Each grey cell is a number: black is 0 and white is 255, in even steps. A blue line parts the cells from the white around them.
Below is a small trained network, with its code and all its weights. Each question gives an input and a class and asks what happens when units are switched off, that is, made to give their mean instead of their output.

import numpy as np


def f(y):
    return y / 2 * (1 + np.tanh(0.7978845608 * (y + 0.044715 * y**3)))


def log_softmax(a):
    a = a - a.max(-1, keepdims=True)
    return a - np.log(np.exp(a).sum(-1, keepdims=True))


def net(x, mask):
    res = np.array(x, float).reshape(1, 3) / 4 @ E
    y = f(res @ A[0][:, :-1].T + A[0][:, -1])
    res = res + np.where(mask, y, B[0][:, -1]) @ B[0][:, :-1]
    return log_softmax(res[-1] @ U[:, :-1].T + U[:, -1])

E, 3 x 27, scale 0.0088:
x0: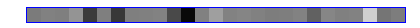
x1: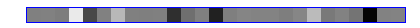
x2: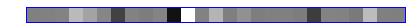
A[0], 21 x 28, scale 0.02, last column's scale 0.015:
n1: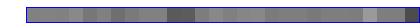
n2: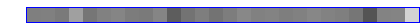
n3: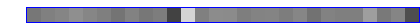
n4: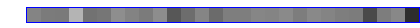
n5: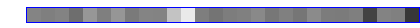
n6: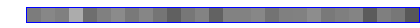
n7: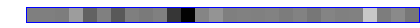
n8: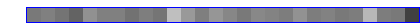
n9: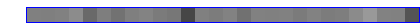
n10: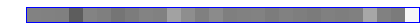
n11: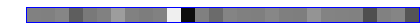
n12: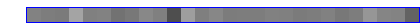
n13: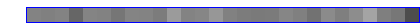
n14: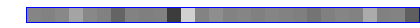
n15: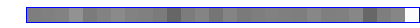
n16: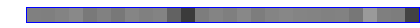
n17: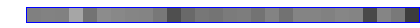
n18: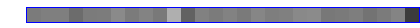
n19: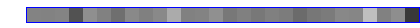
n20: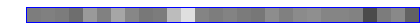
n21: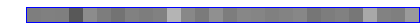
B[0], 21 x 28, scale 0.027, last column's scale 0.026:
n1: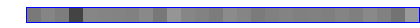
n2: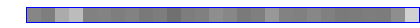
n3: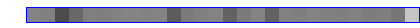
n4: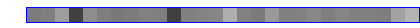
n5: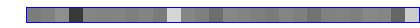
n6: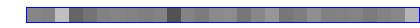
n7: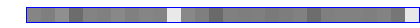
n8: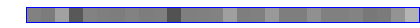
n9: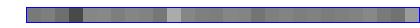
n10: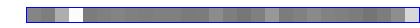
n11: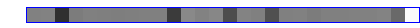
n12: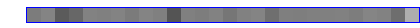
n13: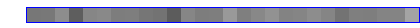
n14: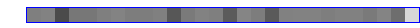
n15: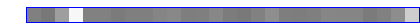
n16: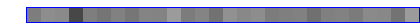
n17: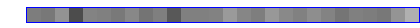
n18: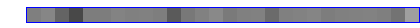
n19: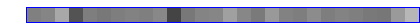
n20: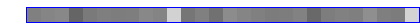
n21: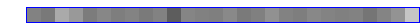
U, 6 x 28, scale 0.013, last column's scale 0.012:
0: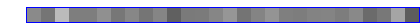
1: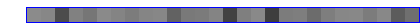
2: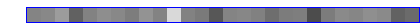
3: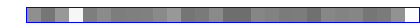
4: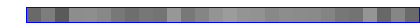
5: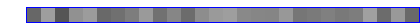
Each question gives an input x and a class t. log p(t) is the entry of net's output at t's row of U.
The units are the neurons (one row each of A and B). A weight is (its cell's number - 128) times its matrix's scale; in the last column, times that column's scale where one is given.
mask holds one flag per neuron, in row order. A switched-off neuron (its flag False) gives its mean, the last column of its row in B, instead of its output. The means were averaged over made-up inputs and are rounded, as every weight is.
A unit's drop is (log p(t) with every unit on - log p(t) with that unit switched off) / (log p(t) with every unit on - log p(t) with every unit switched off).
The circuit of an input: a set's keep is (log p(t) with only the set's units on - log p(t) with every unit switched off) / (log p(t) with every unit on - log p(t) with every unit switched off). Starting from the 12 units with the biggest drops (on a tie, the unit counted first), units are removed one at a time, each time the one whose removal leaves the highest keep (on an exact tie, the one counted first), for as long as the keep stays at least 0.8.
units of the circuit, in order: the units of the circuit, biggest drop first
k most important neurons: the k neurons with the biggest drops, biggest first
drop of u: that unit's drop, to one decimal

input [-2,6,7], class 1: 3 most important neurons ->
n14, n3, n12
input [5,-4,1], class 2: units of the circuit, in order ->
n7
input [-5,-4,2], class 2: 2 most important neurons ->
n5, n20
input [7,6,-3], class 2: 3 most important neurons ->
n7, n9, n16
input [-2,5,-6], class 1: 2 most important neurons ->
n11, n10
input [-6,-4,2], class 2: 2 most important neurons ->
n5, n20
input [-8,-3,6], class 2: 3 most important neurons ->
n5, n20, n11
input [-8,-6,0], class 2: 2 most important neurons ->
n5, n20
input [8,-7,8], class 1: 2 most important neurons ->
n14, n3
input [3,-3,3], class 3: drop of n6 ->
0.1
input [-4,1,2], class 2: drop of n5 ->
0.4
